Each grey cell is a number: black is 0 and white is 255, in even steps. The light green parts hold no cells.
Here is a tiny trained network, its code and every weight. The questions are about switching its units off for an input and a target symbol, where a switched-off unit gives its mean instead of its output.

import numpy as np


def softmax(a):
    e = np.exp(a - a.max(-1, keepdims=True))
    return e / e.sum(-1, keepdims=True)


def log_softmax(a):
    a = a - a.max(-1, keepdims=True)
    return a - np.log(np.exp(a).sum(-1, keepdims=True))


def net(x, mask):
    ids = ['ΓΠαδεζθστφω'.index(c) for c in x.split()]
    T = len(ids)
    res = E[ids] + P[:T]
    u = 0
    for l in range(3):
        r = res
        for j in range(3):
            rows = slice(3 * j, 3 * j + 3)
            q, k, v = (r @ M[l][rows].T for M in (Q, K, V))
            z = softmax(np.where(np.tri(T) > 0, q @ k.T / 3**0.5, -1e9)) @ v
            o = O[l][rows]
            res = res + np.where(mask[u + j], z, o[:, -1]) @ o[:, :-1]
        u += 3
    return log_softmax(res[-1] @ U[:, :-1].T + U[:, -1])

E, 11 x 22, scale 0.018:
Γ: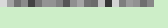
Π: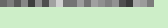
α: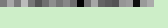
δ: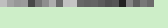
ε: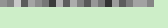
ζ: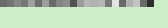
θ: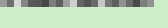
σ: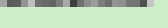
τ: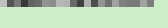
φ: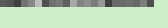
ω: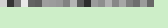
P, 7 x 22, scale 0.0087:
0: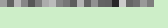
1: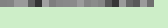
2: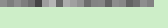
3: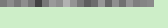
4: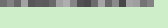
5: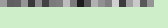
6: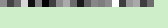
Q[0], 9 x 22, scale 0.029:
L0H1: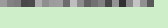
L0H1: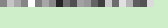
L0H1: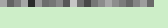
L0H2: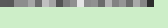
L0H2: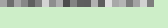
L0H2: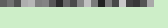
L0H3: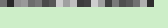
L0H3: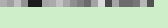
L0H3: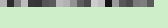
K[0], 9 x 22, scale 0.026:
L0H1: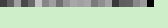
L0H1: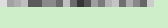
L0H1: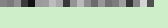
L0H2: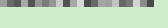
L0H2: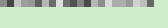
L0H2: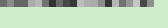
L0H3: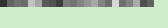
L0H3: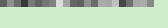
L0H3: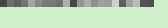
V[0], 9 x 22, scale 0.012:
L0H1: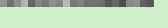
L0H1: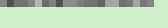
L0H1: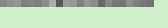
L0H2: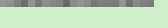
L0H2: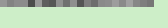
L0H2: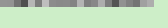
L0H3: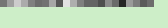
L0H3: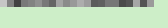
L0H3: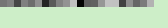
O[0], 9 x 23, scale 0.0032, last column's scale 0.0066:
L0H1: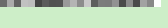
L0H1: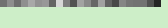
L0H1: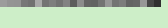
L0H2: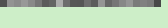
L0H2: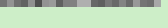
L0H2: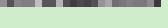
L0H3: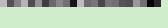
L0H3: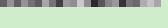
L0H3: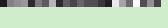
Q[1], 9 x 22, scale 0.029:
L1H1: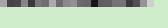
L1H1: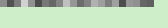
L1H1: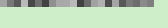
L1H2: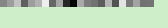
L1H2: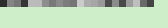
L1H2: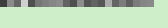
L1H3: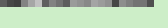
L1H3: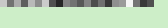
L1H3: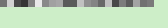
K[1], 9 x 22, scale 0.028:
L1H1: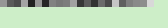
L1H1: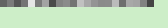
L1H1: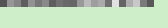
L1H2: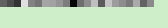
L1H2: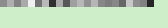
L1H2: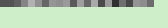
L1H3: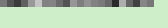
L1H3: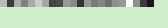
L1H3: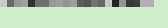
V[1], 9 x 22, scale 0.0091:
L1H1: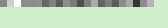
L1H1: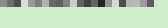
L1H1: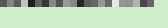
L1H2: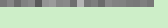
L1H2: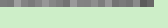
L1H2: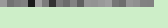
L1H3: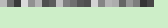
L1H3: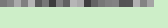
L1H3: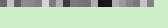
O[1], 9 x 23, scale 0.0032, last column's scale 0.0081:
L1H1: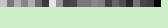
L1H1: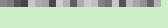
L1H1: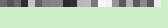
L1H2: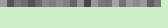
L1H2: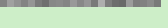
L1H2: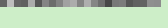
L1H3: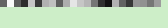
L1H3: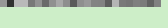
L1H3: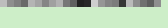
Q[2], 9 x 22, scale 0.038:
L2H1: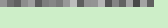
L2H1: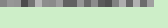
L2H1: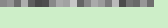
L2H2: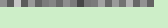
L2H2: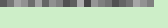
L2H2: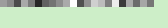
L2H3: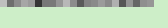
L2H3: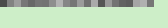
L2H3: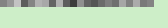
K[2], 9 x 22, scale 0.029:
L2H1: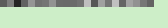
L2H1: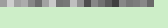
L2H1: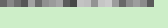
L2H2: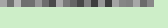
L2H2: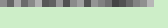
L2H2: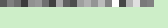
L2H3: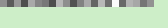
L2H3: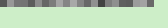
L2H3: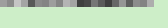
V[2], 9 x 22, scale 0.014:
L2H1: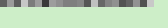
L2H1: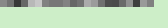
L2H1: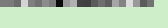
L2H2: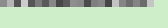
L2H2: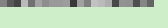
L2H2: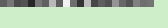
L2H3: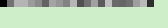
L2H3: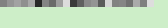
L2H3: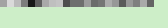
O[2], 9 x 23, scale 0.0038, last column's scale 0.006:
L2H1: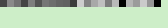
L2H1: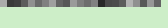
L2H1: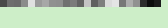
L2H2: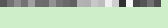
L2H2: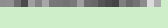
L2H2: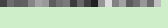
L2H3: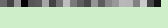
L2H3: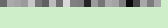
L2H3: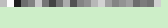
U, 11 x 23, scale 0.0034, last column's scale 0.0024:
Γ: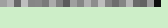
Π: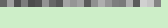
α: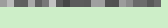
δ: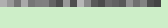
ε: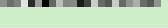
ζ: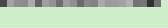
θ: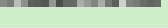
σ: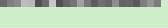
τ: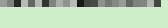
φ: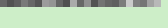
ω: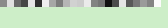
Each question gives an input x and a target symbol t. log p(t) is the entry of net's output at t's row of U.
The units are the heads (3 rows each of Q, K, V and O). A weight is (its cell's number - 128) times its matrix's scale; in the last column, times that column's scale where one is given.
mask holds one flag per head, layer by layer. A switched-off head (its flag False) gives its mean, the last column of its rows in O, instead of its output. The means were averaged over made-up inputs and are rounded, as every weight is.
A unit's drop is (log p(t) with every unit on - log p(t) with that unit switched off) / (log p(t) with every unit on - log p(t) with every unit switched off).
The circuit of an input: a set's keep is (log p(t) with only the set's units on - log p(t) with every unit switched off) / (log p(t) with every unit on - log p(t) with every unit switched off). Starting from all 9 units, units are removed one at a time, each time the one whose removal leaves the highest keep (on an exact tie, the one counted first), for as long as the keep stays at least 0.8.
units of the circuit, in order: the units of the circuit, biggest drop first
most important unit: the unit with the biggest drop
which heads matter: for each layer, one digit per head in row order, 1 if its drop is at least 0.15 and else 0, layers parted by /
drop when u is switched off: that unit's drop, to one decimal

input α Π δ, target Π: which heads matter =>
000 / 000 / 100
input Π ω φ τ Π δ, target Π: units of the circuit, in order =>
[L1H1 L2H1]
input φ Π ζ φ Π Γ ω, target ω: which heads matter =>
010 / 000 / 000
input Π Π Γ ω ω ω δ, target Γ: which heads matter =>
000 / 000 / 001
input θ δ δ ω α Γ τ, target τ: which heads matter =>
000 / 100 / 111
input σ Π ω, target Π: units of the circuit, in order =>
[L1H1 L2H1 L2H3]
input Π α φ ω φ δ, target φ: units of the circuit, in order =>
[L2H3]
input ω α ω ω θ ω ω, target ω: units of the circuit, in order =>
[L1H1 L2H2]
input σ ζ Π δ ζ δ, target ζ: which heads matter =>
000 / 101 / 110
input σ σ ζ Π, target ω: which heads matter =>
001 / 000 / 000
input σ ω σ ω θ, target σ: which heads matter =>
000 / 000 / 001
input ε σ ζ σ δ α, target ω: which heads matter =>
010 / 000 / 000
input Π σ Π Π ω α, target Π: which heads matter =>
000 / 100 / 100
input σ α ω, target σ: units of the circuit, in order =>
[L2H3]
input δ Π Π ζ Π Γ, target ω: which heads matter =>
001 / 010 / 000
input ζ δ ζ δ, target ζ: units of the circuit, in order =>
[L1H1 L0H3 L2H2 L2H1]
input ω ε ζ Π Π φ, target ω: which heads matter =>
000 / 000 / 000
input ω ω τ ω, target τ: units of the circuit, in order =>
[L2H2 L2H1]
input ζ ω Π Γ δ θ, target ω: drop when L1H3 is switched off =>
0.1
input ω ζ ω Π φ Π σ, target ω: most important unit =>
L0H2
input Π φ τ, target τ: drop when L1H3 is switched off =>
0.0
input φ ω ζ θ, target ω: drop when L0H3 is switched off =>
0.2
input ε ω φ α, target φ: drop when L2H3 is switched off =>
0.5
